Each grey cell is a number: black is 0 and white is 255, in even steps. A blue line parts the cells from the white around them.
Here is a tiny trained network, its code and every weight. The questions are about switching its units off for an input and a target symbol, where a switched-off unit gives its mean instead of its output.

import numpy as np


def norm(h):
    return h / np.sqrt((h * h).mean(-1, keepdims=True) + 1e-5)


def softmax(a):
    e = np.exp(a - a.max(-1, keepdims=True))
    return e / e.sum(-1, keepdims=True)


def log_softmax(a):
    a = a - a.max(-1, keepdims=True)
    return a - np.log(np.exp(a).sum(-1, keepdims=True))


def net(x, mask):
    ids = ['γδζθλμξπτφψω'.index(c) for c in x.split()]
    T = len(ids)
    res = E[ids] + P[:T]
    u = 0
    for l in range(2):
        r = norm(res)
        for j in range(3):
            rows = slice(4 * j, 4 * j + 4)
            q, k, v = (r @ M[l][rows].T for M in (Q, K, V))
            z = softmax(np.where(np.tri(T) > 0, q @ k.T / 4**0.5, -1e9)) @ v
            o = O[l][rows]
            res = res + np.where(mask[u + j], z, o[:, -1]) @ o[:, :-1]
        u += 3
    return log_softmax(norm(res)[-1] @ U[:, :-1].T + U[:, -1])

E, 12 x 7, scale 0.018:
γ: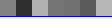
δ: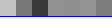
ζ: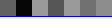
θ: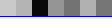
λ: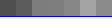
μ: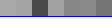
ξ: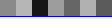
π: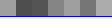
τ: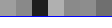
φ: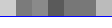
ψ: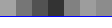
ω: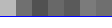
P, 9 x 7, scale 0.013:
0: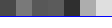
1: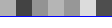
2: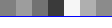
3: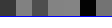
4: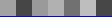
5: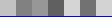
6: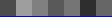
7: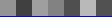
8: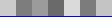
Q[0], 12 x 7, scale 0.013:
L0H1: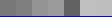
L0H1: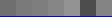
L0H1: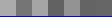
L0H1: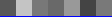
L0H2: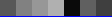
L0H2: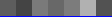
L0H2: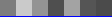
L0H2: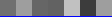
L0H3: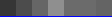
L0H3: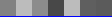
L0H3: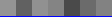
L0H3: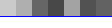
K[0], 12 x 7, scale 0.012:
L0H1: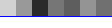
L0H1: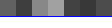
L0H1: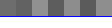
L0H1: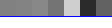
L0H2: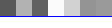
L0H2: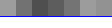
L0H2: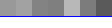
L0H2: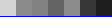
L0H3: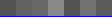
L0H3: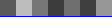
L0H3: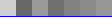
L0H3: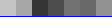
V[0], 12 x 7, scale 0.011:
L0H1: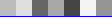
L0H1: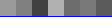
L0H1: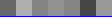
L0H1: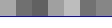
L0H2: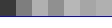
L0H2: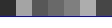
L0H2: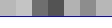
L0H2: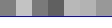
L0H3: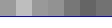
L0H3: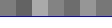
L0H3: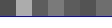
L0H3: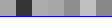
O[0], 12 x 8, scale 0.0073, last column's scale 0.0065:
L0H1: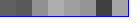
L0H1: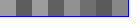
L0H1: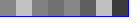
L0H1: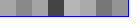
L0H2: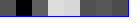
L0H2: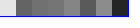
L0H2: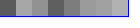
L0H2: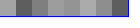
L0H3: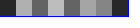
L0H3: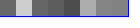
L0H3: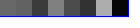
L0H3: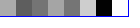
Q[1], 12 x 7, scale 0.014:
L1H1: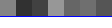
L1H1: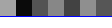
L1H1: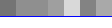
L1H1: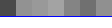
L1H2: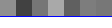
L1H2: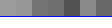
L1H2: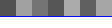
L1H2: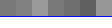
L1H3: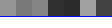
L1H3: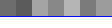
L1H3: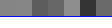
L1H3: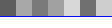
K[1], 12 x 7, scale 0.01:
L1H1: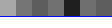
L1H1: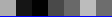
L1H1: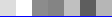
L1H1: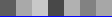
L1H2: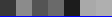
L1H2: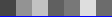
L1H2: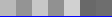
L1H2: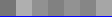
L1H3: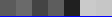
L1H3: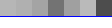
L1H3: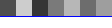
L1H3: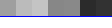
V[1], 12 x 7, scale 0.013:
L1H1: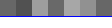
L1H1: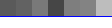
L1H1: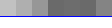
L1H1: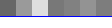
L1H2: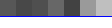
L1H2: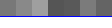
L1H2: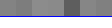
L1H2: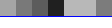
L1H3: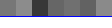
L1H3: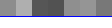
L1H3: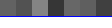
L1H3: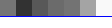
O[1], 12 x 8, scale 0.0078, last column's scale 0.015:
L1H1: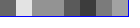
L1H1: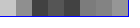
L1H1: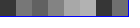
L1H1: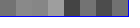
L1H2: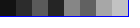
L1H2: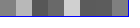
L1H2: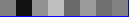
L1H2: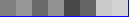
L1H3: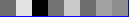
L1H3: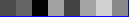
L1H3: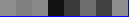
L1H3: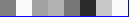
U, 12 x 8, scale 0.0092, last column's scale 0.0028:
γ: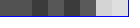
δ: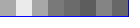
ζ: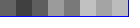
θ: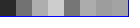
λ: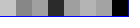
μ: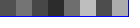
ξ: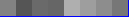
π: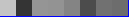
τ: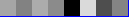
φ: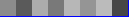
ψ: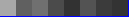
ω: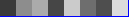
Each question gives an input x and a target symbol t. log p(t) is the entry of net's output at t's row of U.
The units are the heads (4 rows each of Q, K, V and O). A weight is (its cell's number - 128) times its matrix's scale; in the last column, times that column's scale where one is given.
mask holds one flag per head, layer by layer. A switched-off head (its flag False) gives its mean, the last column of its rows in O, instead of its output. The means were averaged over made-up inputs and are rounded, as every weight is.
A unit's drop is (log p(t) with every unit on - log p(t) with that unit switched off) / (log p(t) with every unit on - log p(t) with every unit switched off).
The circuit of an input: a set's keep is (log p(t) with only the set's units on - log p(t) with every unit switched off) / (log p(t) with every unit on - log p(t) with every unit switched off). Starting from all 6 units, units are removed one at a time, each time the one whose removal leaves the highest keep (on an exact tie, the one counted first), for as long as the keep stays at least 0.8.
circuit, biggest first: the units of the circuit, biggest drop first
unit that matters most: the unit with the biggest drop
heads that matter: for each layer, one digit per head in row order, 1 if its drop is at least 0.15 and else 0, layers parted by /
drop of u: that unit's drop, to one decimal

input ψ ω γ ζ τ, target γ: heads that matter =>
100 / 011
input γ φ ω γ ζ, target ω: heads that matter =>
101 / 011
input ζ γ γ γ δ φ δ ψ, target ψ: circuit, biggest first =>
[L0H2]
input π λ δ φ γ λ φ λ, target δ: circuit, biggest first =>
[L1H3 L0H3]
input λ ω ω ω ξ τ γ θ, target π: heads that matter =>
010 / 000
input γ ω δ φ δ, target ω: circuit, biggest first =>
[L1H2 L1H3 L0H1]
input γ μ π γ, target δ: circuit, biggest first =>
[L0H1 L1H2]
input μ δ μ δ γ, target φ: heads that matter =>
111 / 111
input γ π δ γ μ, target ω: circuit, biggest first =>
[L1H2 L0H1]
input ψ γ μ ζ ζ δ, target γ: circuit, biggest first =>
[L0H2 L1H2 L0H1]
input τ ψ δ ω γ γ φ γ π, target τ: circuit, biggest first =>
[L1H3 L0H2 L1H1]
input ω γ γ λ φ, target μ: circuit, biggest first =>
[L1H2 L0H3]
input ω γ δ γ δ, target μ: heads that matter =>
100 / 010
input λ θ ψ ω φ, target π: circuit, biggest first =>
[L0H2]
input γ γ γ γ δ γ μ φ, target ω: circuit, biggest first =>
[L1H2 L0H1 L1H3 L0H2]
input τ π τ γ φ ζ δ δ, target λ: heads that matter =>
101 / 101
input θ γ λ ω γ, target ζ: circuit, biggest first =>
[L1H3 L1H1]
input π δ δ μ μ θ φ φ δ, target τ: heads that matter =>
011 / 011
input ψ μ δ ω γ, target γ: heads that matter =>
100 / 011
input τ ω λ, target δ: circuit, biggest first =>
[L1H2]
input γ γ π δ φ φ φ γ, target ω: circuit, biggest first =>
[L1H2 L0H1 L1H3 L0H3]
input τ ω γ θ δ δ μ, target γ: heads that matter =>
001 / 001
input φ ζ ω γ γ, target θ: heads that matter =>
101 / 011
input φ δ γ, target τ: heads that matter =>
000 / 111
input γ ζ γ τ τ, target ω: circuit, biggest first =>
[L1H2 L1H3 L0H1]
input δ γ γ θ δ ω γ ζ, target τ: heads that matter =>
111 / 000
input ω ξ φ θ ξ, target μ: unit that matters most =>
L0H1
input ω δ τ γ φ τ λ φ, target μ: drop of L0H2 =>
0.2
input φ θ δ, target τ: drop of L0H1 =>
0.4
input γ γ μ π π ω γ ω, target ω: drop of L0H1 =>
0.2
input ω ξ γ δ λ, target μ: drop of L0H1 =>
0.1
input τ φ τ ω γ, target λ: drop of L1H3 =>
0.3
